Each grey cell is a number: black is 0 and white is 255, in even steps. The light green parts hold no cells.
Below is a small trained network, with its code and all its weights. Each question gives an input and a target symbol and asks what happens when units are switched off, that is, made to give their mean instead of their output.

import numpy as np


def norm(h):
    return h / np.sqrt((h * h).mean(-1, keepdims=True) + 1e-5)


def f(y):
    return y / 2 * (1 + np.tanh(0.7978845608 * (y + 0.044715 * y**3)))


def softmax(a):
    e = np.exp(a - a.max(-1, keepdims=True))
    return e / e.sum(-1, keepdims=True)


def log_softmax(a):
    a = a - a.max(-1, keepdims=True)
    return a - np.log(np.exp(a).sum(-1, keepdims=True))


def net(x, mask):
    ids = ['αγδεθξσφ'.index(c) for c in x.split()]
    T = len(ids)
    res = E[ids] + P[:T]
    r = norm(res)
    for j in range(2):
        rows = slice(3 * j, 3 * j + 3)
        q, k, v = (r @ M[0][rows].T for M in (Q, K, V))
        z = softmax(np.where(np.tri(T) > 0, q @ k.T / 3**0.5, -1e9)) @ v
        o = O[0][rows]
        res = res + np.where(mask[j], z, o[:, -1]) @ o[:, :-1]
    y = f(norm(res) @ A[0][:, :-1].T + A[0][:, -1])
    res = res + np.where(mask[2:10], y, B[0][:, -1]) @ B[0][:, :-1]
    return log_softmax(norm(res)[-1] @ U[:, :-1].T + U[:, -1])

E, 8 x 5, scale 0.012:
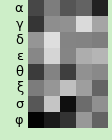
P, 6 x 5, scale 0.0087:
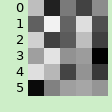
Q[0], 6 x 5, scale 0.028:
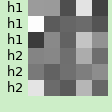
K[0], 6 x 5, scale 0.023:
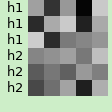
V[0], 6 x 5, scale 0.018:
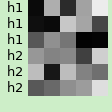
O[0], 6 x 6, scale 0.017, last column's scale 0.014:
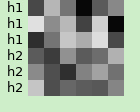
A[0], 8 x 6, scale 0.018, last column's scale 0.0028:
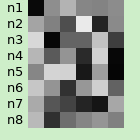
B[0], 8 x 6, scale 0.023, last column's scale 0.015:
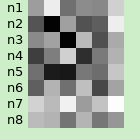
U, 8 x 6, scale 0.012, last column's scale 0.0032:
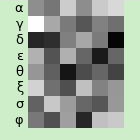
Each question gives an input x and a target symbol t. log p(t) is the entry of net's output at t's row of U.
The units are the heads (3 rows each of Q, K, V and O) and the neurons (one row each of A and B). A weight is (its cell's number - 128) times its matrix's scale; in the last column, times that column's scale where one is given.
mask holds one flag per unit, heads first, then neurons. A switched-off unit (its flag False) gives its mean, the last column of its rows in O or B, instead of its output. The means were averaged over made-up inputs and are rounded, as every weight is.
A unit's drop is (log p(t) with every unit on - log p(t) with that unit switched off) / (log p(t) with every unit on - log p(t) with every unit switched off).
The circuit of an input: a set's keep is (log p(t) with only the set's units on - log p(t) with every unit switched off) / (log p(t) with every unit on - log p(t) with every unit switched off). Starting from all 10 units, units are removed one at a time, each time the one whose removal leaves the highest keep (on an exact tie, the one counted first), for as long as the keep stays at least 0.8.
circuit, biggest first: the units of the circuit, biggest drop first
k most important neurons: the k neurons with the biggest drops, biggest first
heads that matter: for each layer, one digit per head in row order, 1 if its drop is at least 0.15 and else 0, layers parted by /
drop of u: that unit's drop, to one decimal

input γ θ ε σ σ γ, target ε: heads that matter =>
10
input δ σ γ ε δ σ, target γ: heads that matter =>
10
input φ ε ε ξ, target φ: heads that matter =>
10
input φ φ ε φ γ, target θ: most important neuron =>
n3
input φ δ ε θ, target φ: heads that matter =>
10
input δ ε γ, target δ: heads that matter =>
10
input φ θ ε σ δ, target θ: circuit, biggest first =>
h1; n5; n3; n7
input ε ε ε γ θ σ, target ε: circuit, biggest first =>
h1; n2; n7
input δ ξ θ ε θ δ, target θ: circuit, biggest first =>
h1; n5
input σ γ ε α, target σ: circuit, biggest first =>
h1; n1
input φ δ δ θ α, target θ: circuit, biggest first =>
h1; n3; n5; n7
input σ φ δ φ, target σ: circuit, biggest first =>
h1; n1
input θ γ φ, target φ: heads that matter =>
10
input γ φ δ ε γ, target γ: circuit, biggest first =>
h1
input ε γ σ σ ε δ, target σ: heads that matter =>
00
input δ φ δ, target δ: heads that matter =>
10
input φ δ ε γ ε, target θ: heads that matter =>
11
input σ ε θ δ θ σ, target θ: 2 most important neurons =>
n5; n7
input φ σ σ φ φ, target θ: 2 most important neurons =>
n3; n5
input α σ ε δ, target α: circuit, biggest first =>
h1
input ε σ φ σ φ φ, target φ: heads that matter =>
11
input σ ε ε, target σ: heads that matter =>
10
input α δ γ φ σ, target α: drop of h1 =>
0.9
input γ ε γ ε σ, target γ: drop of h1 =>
0.3
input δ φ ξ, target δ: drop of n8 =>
0.0
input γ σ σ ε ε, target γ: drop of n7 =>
0.1
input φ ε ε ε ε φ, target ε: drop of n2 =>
0.3
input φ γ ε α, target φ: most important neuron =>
n4
